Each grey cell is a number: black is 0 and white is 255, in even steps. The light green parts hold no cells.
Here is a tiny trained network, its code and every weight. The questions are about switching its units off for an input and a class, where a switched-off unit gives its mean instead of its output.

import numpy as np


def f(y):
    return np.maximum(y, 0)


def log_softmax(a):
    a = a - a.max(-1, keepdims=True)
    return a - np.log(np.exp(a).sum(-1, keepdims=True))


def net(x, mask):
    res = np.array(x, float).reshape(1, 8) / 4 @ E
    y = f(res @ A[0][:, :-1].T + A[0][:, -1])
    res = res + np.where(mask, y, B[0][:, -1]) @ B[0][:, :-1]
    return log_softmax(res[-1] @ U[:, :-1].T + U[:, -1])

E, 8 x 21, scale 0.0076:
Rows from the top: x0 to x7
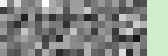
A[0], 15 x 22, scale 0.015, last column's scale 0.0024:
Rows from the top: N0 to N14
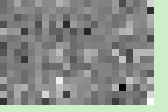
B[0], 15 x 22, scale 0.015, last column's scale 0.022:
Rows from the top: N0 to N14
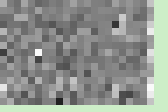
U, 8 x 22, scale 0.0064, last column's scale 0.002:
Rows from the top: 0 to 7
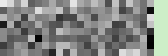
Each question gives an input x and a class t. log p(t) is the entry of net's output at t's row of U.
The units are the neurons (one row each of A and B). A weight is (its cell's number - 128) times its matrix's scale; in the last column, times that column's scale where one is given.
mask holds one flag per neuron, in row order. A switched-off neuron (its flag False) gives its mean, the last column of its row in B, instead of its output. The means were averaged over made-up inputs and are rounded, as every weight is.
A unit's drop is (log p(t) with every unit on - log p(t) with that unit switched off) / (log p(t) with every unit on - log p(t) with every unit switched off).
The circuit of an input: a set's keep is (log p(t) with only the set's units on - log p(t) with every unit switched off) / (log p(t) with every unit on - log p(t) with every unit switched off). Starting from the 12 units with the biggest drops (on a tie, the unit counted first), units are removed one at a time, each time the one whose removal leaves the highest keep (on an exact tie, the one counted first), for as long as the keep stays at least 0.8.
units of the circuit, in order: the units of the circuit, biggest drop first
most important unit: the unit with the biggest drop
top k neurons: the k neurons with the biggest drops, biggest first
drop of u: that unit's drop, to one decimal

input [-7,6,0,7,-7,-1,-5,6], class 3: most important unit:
N7
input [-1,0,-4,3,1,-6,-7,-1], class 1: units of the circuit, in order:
[N4; N14; N7]
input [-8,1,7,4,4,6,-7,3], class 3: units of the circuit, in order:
[N12; N13]
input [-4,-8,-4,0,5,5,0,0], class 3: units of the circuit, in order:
[N12; N4]
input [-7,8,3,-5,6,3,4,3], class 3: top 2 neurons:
[N12; N14]
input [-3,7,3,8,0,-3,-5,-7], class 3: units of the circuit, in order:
[N7; N4; N3]
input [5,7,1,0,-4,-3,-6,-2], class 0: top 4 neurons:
[N12; N0; N8; N4]
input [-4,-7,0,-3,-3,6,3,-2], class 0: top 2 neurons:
[N7; N13]
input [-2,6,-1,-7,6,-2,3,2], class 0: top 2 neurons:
[N7; N4]
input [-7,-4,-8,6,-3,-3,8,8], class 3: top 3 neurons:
[N7; N12; N4]
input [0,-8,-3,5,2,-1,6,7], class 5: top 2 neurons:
[N4; N7]
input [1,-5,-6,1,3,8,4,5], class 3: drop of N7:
-0.1
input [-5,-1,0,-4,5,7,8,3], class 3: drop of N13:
0.1
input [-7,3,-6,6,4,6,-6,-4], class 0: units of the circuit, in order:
[N12]
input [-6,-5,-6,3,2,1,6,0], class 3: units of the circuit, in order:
[N12; N4]
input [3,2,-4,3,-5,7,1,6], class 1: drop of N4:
0.2
